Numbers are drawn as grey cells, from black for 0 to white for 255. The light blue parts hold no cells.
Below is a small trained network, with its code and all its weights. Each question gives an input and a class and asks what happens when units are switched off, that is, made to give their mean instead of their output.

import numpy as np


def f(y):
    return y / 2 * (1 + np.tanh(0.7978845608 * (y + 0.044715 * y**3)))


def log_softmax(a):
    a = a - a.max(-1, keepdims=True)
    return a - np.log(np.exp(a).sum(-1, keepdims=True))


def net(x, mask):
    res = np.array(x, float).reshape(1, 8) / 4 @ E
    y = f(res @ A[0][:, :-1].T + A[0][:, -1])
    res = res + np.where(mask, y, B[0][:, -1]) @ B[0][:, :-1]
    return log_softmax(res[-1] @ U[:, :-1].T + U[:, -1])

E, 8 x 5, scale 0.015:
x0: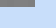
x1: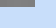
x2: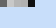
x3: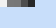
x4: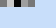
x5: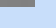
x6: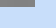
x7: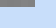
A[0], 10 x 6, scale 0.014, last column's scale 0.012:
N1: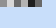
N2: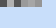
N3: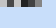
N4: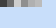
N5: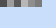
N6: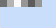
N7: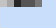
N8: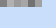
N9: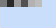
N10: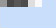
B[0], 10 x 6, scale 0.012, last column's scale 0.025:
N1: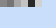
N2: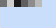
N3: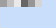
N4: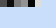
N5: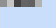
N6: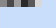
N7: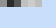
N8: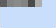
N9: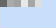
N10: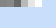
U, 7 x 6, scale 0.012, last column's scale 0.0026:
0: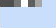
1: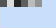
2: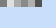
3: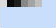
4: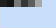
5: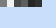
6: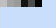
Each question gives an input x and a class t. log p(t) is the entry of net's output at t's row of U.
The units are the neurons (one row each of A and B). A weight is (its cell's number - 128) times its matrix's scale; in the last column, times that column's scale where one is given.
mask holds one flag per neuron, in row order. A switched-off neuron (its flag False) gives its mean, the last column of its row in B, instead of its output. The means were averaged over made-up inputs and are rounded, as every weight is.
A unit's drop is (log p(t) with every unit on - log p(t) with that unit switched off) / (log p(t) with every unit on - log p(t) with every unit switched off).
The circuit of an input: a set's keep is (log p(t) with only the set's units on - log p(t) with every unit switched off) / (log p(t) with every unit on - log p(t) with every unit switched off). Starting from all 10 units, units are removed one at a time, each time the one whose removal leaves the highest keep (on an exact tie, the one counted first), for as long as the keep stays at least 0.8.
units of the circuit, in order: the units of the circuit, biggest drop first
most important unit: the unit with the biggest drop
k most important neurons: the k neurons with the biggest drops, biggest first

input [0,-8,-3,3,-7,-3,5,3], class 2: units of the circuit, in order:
N3
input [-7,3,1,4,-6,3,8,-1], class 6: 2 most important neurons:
N10, N6
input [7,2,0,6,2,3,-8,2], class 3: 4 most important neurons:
N7, N9, N4, N8
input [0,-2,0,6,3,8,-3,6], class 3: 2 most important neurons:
N7, N9
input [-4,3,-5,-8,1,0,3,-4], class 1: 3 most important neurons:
N2, N1, N5
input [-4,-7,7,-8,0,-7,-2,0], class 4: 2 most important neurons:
N4, N6
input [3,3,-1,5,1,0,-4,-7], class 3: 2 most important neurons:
N7, N9
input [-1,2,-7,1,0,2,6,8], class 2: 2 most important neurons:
N4, N9
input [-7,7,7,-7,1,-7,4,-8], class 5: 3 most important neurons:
N5, N2, N7
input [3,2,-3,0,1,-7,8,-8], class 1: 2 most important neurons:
N4, N1
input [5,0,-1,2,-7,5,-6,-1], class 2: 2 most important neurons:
N3, N9
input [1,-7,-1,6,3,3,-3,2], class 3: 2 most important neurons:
N7, N9
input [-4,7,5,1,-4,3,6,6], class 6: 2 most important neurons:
N3, N7
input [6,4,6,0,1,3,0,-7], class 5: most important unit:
N4
